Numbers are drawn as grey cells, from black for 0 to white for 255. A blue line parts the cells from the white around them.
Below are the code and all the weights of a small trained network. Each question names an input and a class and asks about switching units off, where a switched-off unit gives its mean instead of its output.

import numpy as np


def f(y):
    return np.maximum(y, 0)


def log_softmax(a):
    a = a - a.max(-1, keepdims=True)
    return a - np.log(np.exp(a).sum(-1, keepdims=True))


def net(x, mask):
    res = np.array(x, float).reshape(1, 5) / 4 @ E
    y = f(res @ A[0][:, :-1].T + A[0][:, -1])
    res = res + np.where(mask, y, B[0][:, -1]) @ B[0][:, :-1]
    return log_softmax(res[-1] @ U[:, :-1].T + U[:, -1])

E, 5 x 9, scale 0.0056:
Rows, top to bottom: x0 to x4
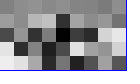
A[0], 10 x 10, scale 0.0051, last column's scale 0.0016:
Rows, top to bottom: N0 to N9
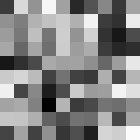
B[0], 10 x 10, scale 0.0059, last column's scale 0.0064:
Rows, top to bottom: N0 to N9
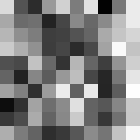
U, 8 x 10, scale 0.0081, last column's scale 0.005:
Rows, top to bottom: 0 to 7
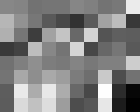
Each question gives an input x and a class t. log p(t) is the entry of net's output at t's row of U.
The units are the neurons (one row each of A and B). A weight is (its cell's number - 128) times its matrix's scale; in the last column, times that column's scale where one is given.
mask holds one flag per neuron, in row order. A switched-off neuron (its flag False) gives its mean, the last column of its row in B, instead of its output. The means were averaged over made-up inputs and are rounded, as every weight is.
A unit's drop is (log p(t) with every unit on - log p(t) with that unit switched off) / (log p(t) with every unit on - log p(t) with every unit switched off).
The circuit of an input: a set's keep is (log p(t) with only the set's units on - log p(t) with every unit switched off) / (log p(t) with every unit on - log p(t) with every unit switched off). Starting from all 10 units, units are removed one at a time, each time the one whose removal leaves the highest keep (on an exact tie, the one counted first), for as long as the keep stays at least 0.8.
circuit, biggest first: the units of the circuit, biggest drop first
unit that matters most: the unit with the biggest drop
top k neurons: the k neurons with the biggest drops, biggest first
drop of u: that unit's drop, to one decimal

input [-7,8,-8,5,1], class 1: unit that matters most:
N3
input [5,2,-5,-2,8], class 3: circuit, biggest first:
N5; N7
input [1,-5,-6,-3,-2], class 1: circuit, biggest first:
N3; N2; N1
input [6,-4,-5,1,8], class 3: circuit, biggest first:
N7; N5
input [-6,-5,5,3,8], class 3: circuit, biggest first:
N7; N5
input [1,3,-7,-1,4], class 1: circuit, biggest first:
N3; N2
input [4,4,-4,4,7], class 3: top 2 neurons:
N8; N5
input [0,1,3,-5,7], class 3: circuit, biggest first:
N5; N7
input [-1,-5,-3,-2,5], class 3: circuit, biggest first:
N7; N6
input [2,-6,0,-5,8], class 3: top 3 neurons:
N7; N5; N6
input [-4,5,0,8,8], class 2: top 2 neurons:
N6; N4
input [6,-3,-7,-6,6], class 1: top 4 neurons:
N3; N2; N1; N6
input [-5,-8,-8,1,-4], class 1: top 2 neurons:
N3; N2
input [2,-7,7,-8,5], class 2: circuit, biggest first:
N0
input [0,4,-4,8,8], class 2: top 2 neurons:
N6; N4
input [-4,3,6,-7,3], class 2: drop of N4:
0.1
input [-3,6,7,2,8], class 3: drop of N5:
0.4
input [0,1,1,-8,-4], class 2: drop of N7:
0.1
